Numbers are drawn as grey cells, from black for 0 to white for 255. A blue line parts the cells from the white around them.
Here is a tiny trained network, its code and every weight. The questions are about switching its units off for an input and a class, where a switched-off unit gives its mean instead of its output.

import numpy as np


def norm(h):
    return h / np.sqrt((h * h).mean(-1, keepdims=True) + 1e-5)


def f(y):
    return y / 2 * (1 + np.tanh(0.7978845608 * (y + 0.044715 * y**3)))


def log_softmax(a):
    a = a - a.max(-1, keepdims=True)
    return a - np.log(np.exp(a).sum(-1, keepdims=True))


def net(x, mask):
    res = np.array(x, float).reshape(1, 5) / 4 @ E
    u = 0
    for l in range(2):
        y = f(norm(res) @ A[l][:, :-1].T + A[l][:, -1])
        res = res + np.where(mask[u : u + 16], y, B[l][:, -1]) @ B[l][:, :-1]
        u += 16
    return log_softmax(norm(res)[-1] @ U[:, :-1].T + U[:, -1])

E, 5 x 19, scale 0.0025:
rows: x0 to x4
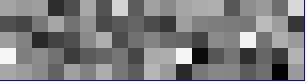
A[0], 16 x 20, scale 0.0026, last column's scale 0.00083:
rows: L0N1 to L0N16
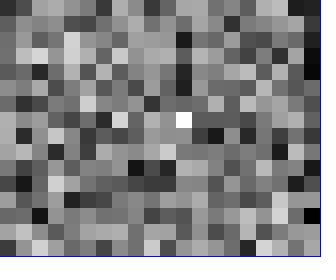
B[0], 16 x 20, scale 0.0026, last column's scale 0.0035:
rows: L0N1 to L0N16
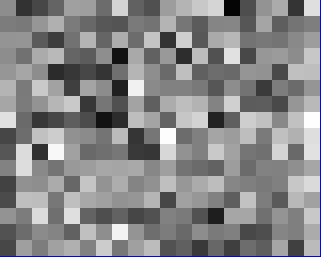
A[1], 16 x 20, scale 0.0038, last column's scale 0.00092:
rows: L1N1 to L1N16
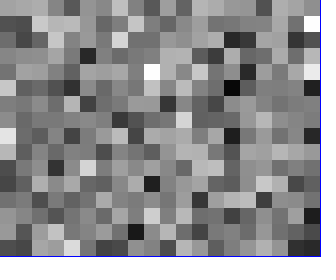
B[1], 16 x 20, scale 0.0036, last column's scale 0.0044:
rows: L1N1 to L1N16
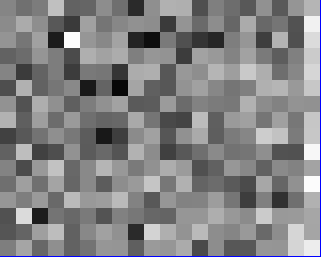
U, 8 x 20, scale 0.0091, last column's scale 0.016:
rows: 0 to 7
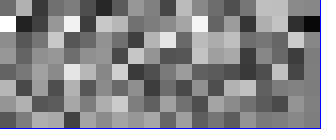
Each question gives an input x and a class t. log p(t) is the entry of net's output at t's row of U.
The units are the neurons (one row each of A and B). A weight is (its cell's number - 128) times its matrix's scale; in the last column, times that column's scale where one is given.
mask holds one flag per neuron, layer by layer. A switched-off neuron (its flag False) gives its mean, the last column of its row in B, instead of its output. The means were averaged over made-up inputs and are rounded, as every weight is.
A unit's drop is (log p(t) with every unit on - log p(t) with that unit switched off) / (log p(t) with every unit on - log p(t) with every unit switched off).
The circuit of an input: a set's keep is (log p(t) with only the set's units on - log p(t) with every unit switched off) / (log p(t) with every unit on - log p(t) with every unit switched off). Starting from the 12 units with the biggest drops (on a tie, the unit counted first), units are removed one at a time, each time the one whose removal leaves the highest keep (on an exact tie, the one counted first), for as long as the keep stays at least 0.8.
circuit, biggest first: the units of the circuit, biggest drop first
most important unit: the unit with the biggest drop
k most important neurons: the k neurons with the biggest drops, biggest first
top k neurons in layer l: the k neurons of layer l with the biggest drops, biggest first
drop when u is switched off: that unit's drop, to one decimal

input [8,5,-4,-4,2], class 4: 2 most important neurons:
(L1N3; L0N1)
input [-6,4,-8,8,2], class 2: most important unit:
L1N15
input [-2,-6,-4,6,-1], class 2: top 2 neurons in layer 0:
(L0N9; L0N10)
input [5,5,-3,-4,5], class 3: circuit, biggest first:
(L0N4; L0N6)
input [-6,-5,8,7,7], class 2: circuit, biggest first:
(L1N15; L1N10)
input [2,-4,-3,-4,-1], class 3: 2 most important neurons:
(L0N4; L0N9)
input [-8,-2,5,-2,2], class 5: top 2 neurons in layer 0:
(L0N14; L0N5)
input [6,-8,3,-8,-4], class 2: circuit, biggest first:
(L1N1; L1N11)
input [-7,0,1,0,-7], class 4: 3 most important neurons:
(L0N8; L0N1; L1N3)
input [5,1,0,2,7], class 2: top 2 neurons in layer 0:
(L0N10; L0N4)
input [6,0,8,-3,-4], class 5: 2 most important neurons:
(L0N1; L0N14)
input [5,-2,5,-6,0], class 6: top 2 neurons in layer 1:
(L1N9; L1N5)
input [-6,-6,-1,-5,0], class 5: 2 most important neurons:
(L0N5; L0N10)
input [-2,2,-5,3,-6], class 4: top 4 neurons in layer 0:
(L0N1; L0N5; L0N9; L0N16)
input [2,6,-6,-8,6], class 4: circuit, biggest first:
(L1N3)
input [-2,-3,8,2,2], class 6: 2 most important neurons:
(L0N8; L1N13)
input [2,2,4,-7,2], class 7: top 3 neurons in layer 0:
(L0N8; L0N10; L0N4)
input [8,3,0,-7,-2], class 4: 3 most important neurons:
(L0N8; L1N3; L0N1)
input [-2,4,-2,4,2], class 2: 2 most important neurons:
(L0N9; L1N15)
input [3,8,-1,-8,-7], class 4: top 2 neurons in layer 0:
(L0N1; L0N8)
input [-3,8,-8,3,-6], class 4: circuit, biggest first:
(L1N3)
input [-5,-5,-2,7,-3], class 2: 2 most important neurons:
(L0N9; L0N1)
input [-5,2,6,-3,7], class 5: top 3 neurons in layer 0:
(L0N14; L0N5; L0N10)
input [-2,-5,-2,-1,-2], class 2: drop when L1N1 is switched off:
0.2
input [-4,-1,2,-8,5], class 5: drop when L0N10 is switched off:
0.1
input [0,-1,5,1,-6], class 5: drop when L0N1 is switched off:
0.3
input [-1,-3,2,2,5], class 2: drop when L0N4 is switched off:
0.0
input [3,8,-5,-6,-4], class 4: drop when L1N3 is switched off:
0.1
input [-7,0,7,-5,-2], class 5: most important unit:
L1N7
